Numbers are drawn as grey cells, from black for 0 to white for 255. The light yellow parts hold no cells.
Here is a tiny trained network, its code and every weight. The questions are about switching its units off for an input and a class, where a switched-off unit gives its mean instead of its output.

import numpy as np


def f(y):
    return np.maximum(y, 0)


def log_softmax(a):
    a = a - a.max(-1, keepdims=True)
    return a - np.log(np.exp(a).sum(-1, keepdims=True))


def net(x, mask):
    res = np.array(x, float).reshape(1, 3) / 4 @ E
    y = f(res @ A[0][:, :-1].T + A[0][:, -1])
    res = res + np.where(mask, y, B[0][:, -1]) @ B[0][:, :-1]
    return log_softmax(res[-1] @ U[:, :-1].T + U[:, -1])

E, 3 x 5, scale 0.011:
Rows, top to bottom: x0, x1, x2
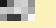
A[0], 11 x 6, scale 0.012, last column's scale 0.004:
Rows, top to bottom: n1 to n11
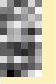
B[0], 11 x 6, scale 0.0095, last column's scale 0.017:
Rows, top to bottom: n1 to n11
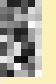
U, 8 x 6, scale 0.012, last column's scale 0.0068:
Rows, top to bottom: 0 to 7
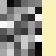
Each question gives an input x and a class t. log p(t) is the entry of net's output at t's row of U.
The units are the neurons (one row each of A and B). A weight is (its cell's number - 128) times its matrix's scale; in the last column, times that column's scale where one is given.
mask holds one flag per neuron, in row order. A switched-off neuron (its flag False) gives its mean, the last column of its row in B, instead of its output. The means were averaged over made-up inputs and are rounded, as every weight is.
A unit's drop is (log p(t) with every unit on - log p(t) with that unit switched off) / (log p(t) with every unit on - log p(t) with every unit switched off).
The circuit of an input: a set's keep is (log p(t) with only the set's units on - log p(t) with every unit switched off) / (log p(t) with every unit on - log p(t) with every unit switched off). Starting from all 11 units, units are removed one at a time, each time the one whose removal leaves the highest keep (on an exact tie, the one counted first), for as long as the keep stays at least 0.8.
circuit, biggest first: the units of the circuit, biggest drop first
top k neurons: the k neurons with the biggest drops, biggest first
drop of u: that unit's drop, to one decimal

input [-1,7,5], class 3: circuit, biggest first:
n9
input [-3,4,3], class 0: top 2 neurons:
n1; n8
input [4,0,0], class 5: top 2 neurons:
n9; n6
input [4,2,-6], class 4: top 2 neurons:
n5; n2
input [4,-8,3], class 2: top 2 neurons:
n8; n7
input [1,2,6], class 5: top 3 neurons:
n9; n11; n3
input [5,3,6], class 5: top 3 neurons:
n11; n3; n9
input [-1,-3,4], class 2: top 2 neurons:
n4; n2
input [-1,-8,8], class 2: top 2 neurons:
n8; n7
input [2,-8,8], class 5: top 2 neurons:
n11; n3
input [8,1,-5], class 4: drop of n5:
0.1
